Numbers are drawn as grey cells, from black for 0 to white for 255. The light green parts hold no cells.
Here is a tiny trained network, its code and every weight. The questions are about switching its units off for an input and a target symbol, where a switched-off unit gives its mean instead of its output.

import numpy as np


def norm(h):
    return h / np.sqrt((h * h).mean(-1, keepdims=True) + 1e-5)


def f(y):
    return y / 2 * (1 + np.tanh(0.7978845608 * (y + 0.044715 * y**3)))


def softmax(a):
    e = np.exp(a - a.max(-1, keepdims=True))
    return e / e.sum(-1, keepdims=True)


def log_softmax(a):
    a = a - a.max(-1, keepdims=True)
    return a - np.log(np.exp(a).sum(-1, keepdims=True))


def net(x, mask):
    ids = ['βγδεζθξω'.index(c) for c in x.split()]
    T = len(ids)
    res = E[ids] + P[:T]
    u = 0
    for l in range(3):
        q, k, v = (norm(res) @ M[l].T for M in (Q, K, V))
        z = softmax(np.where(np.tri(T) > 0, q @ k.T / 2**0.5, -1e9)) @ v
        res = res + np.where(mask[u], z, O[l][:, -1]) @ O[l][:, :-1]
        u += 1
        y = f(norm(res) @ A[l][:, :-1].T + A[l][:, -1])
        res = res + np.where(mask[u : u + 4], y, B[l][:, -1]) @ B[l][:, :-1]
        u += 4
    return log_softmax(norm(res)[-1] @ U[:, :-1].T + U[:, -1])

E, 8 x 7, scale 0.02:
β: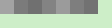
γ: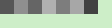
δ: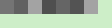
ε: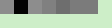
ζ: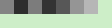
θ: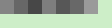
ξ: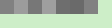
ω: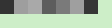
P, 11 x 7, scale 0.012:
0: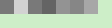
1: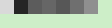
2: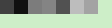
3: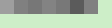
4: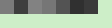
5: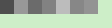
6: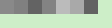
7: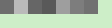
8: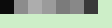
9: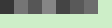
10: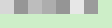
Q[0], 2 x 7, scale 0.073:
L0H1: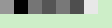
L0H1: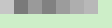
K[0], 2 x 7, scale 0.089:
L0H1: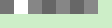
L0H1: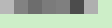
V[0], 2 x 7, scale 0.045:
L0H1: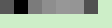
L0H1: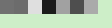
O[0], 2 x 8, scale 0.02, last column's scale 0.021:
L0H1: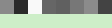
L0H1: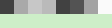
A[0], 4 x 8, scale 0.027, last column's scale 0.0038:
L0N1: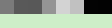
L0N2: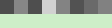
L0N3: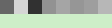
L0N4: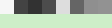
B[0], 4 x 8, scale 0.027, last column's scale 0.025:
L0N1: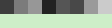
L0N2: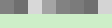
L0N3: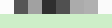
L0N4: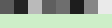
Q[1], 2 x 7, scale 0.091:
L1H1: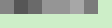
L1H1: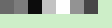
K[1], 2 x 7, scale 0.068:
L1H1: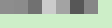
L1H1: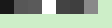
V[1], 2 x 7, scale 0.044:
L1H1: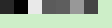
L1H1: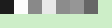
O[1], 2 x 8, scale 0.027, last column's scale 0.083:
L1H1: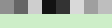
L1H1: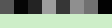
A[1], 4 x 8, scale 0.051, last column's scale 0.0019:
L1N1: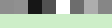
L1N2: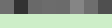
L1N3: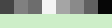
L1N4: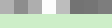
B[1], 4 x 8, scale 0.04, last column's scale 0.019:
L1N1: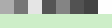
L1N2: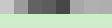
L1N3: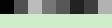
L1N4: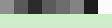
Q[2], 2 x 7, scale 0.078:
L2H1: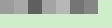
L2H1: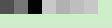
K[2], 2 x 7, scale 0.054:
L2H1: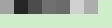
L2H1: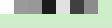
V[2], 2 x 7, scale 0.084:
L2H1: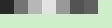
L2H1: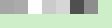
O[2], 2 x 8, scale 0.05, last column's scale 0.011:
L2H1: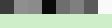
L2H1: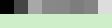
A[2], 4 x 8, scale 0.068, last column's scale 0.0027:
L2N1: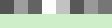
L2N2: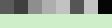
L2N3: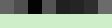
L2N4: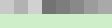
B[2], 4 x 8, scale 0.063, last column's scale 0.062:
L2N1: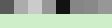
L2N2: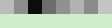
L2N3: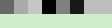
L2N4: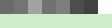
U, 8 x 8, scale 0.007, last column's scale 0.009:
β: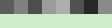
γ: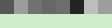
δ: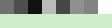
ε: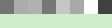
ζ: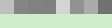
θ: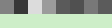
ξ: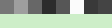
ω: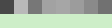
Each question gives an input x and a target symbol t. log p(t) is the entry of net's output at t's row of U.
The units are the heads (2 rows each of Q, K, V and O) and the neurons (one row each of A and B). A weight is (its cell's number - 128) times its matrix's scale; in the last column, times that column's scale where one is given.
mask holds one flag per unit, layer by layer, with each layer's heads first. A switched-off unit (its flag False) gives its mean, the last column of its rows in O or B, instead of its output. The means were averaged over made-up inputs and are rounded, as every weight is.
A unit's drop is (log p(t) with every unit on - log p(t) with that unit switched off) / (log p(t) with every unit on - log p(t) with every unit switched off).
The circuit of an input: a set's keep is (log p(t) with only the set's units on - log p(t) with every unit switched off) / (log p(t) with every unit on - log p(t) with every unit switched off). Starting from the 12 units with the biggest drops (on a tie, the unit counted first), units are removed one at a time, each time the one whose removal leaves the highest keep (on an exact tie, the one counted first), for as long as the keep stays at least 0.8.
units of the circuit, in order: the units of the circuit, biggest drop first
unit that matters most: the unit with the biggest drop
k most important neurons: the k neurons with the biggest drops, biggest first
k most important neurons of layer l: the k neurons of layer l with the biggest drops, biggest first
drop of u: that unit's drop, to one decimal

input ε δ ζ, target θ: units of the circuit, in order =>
L2H1, L2N3
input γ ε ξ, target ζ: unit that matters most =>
L0H1
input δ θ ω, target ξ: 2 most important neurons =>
L0N4, L1N3
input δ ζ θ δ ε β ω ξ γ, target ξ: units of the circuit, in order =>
L1H1, L0H1, L2H1, L2N3
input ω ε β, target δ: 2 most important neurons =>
L0N4, L2N2
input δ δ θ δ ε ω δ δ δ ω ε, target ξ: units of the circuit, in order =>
L0H1, L1H1, L2H1, L2N3
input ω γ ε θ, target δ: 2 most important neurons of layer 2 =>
L2N2, L2N3
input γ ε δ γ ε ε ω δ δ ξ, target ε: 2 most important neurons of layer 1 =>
L1N1, L1N3
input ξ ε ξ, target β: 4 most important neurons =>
L1N1, L0N3, L2N3, L1N4
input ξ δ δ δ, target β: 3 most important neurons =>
L1N1, L0N3, L2N3
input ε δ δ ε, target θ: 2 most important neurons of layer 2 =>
L2N3, L2N4
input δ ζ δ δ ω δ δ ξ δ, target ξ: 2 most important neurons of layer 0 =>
L0N4, L0N3
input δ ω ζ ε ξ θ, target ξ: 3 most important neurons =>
L0N4, L1N3, L2N3
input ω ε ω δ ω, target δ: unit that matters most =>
L2H1
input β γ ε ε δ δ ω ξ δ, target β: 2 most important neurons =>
L0N3, L1N4
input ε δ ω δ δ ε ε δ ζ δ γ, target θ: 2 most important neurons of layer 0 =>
L0N3, L0N4
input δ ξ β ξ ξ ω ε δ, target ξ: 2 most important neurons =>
L0N4, L1N3
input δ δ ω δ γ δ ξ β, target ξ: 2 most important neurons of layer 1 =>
L1N3, L1N1
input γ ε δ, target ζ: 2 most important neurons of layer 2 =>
L2N2, L2N3
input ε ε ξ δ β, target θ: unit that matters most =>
L0H1
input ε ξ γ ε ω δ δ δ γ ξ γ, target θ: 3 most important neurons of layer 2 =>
L2N4, L2N3, L2N2
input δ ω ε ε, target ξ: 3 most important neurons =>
L0N4, L1N3, L2N3
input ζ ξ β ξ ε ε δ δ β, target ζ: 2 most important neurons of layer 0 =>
L0N3, L0N4
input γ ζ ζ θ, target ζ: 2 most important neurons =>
L2N2, L2N3
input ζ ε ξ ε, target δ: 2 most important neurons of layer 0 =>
L0N3, L0N4
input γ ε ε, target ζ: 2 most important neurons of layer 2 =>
L2N2, L2N3
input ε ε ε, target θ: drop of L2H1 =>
0.3
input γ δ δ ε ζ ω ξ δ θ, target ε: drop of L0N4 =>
0.6
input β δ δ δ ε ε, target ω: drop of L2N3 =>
0.6
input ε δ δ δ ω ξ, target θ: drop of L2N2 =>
0.1
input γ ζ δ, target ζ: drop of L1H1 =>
0.2
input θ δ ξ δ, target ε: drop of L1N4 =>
0.0
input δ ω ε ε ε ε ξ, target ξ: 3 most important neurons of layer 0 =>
L0N4, L0N1, L0N3
